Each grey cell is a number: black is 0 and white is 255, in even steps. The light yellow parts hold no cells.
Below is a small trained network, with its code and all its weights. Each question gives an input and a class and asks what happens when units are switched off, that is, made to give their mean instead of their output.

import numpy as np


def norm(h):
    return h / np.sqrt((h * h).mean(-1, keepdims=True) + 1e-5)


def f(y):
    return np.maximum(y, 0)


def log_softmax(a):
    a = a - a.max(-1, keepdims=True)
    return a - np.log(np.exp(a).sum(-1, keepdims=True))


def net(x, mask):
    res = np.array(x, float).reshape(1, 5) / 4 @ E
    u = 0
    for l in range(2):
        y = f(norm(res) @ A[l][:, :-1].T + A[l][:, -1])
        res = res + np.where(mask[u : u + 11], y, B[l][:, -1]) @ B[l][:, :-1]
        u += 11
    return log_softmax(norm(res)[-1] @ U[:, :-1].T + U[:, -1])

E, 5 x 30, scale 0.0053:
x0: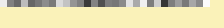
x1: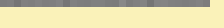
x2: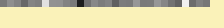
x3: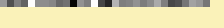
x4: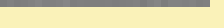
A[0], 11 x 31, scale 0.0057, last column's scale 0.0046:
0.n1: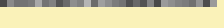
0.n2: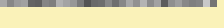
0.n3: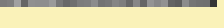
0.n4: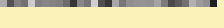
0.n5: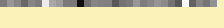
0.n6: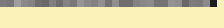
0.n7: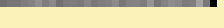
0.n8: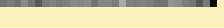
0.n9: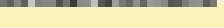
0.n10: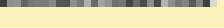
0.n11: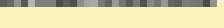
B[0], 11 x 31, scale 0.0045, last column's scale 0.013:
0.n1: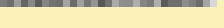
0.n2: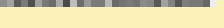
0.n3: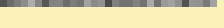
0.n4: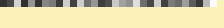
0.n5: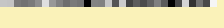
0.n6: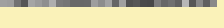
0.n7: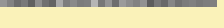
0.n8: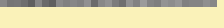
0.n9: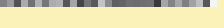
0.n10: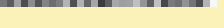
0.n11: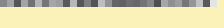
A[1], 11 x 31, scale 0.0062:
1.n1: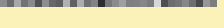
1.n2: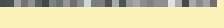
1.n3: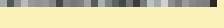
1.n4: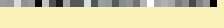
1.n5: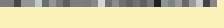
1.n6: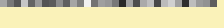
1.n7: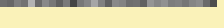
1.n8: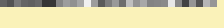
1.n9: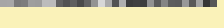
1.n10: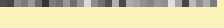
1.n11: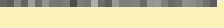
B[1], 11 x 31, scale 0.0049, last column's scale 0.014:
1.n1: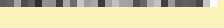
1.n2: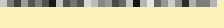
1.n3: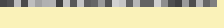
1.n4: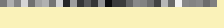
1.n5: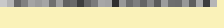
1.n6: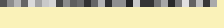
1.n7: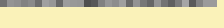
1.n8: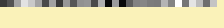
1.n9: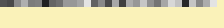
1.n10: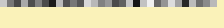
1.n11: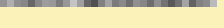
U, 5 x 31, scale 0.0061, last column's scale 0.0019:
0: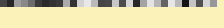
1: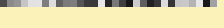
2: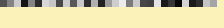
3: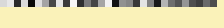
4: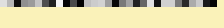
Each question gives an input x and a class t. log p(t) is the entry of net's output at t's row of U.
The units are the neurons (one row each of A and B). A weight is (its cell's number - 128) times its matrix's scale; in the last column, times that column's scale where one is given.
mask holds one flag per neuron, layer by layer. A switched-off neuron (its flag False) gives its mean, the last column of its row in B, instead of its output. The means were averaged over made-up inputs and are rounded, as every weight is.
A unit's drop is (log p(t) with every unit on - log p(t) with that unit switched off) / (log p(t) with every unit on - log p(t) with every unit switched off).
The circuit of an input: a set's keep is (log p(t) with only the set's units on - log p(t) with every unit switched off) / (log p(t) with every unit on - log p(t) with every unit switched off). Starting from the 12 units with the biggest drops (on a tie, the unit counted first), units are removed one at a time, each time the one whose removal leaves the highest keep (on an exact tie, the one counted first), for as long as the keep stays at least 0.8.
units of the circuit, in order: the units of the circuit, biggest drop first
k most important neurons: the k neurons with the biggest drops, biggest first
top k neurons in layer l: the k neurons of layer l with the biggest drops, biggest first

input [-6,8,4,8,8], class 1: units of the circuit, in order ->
(0.n9)
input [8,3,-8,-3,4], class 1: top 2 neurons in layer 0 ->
(0.n5, 0.n4)
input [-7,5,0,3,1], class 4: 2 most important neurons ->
(0.n11, 0.n5)
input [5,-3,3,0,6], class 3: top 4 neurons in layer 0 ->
(0.n2, 0.n10, 0.n4, 0.n1)
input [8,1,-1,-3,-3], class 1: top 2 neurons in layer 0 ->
(0.n5, 0.n4)
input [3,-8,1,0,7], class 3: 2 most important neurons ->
(0.n2, 0.n10)
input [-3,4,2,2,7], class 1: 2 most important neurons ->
(0.n11, 0.n9)
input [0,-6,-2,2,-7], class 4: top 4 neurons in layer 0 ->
(0.n5, 0.n9, 0.n10, 0.n11)
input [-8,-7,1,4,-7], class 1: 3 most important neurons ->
(0.n11, 0.n9, 0.n10)
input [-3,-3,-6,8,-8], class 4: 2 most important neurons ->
(0.n5, 0.n9)
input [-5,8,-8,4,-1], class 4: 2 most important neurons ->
(0.n5, 0.n11)
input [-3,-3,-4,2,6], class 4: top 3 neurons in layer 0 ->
(0.n11, 0.n5, 0.n9)
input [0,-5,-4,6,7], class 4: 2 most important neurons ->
(0.n5, 0.n9)
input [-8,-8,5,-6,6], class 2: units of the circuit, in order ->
(0.n10)
